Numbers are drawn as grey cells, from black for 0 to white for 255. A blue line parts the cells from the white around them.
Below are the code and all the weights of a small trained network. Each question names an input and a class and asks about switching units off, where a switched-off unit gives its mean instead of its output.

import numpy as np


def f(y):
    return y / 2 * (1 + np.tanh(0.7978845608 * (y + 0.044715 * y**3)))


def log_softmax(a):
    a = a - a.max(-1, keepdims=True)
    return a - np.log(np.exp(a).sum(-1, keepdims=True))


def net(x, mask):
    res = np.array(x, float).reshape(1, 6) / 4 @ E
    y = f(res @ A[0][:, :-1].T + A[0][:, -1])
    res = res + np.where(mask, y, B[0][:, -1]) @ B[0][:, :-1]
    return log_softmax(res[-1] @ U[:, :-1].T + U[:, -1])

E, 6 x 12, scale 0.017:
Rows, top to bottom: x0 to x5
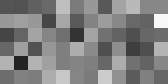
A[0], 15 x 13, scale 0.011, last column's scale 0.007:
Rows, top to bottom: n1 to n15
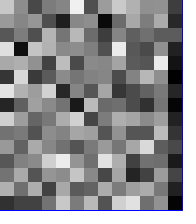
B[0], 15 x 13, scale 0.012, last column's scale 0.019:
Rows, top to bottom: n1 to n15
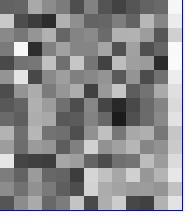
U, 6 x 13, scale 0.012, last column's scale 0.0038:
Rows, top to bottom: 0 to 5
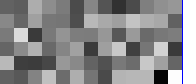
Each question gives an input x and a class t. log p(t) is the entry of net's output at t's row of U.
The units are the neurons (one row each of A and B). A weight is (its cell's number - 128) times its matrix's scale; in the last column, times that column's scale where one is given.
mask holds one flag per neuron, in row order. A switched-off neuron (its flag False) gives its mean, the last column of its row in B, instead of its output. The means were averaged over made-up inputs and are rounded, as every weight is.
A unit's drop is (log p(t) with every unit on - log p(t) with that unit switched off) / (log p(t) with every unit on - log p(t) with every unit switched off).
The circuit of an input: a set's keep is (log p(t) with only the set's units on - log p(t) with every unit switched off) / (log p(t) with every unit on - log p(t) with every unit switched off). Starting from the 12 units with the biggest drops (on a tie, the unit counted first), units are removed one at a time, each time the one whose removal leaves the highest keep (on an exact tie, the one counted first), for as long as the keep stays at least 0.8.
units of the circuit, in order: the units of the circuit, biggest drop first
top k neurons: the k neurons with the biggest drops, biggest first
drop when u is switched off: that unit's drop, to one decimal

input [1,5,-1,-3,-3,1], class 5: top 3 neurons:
[n5, n4, n13]
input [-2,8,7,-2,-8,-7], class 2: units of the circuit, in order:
[n6]
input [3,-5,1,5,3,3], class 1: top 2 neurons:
[n5, n13]
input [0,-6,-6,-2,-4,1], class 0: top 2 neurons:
[n5, n1]
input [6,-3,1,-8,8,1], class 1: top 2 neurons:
[n11, n14]
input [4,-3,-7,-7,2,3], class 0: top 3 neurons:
[n1, n9, n13]
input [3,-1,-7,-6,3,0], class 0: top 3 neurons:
[n1, n9, n13]
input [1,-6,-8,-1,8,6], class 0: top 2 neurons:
[n1, n9]
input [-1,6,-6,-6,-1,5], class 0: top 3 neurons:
[n9, n1, n13]
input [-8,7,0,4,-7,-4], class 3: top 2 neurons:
[n7, n4]
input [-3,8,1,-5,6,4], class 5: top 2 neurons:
[n5, n6]
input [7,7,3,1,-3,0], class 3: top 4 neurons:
[n15, n3, n11, n1]
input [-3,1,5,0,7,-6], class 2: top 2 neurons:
[n4, n12]
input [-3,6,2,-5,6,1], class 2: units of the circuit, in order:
[n4]
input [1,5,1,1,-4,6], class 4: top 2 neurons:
[n12, n4]
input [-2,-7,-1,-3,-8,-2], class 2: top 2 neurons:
[n6, n5]
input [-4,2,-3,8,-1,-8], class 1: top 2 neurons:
[n13, n10]
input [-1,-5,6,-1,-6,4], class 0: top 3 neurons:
[n4, n8, n5]
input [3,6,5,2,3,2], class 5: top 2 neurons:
[n5, n9]
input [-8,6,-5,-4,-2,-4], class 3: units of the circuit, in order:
[n7]
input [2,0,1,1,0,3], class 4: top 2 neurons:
[n7, n5]
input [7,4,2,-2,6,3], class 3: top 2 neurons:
[n15, n6]
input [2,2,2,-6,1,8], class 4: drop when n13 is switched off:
0.2
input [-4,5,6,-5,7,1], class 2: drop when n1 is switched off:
0.3
